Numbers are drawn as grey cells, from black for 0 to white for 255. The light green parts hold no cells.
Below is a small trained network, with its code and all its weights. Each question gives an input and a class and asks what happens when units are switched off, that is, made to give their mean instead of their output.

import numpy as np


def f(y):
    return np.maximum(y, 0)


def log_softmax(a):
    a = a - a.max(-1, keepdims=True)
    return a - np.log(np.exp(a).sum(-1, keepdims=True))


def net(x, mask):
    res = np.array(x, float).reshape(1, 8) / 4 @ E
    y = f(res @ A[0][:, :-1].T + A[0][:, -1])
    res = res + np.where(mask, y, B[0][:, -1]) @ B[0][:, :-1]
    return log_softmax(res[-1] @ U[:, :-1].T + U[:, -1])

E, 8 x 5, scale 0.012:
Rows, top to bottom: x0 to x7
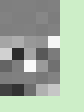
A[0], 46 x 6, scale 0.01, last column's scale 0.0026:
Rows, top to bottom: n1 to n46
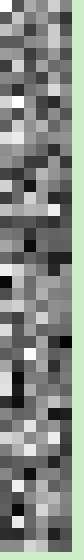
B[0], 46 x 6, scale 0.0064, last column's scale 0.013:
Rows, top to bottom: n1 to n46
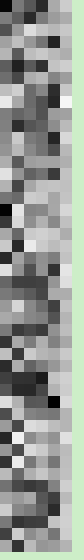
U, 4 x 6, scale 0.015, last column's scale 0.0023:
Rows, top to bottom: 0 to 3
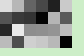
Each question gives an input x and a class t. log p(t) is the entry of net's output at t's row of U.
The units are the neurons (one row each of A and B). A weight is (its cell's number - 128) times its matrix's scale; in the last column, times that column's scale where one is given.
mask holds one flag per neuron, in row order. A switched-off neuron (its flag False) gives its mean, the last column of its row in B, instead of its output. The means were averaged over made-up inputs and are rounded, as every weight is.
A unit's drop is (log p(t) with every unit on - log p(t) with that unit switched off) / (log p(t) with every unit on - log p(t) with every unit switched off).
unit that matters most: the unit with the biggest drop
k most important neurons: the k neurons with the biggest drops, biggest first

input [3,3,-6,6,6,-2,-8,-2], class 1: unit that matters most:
n33
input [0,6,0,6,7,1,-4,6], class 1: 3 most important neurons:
[n1, n33, n32]
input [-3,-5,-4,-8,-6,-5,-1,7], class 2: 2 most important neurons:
[n45, n19]
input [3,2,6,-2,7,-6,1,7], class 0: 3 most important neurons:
[n34, n8, n43]
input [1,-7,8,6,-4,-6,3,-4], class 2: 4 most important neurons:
[n37, n12, n18, n30]
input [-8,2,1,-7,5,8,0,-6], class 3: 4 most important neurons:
[n30, n17, n46, n38]
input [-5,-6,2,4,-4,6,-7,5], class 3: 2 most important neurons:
[n36, n9]
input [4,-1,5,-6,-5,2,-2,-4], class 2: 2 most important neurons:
[n39, n19]
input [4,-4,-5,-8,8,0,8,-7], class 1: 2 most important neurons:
[n32, n33]
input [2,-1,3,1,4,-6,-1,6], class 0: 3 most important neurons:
[n34, n8, n43]
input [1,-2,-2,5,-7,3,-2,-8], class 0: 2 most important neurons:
[n9, n12]
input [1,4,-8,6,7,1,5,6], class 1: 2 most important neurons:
[n1, n33]
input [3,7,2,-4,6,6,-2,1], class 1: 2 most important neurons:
[n32, n33]
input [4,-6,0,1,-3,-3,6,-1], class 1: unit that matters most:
n30
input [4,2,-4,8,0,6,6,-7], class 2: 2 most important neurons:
[n18, n37]
